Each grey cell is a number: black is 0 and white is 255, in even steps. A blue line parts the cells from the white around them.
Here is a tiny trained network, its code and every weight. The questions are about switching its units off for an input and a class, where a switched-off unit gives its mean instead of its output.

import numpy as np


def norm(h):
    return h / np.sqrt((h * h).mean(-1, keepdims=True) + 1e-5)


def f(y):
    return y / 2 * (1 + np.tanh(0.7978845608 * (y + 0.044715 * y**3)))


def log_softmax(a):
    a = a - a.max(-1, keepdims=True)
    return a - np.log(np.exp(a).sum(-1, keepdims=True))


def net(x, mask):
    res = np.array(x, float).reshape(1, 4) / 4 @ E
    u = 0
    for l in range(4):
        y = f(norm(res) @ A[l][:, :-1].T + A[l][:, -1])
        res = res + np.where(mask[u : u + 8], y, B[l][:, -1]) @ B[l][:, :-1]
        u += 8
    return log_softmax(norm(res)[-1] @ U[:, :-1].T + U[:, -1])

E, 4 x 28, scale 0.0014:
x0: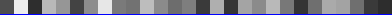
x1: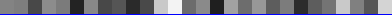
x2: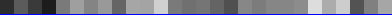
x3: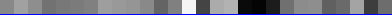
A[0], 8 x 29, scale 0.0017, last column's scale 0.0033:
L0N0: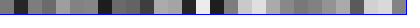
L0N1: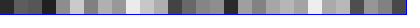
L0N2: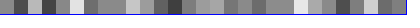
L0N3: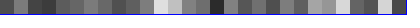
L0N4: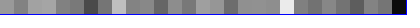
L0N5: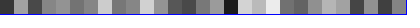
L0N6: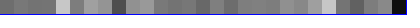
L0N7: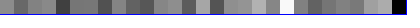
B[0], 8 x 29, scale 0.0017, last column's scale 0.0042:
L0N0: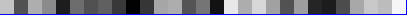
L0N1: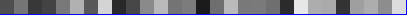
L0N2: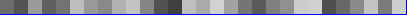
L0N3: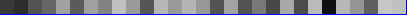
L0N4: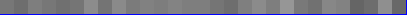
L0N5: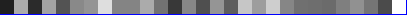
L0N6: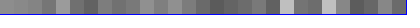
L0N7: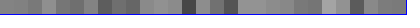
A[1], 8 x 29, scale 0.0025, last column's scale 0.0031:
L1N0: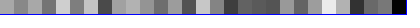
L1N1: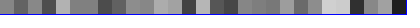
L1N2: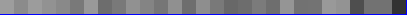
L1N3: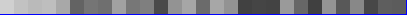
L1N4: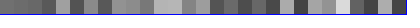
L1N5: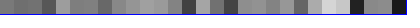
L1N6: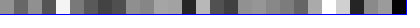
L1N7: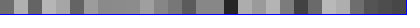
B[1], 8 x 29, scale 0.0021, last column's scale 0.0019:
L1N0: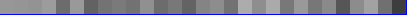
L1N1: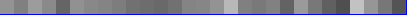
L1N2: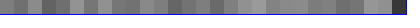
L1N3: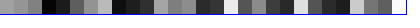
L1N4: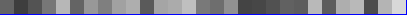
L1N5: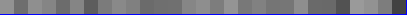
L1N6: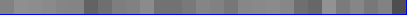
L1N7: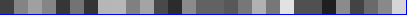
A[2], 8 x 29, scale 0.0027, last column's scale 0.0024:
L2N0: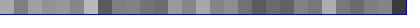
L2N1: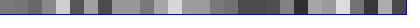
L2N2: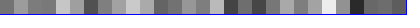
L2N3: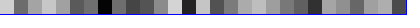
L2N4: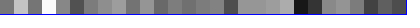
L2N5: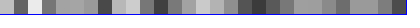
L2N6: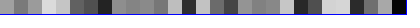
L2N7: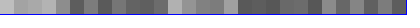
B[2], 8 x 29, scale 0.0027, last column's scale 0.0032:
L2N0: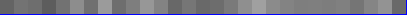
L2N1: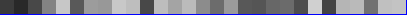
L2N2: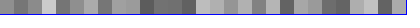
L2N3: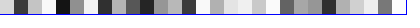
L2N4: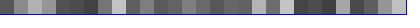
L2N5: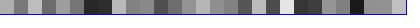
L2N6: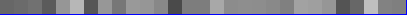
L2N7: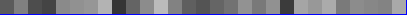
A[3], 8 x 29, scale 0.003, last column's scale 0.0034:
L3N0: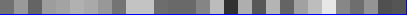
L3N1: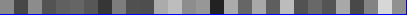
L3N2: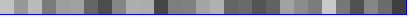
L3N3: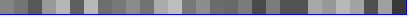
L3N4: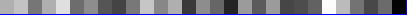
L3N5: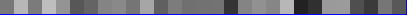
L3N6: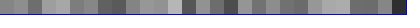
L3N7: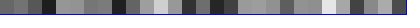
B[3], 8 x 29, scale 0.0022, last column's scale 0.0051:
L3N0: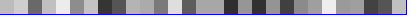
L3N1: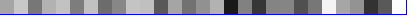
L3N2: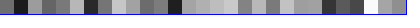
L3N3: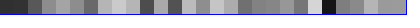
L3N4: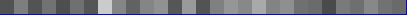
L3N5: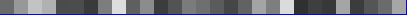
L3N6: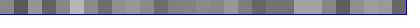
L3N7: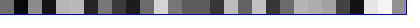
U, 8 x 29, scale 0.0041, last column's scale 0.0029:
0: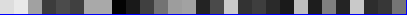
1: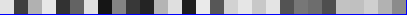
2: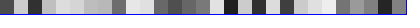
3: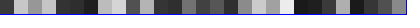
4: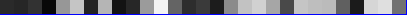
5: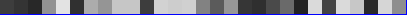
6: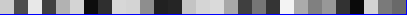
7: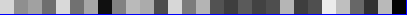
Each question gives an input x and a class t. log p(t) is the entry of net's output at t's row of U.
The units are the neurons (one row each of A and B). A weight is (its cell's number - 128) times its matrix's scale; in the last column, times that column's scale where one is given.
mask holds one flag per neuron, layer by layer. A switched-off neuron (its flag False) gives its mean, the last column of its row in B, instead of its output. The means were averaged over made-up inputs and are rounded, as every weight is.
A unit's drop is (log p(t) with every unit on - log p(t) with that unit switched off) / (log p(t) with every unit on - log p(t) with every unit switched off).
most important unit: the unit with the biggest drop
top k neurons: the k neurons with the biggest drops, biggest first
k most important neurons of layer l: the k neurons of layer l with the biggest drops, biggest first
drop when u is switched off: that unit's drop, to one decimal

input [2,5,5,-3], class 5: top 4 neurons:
L0N3, L1N4, L3N1, L3N3
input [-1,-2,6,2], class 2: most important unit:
L0N0
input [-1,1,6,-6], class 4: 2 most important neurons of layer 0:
L0N1, L0N5
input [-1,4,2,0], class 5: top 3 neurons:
L0N3, L1N4, L2N1
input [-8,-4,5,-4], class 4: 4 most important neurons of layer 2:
L2N3, L2N4, L2N2, L2N1
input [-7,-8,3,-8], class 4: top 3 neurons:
L0N1, L0N0, L2N3
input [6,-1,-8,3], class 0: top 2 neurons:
L1N3, L0N5
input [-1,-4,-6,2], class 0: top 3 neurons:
L1N3, L0N5, L2N7
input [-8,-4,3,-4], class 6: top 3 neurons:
L0N2, L2N5, L2N3
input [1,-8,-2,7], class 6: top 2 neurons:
L2N5, L0N2
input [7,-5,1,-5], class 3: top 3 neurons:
L1N7, L2N4, L3N5
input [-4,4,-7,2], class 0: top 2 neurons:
L1N3, L0N0
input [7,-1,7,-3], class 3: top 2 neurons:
L0N5, L1N7
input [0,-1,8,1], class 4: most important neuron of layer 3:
L3N7
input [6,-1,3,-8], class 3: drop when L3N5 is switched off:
0.1
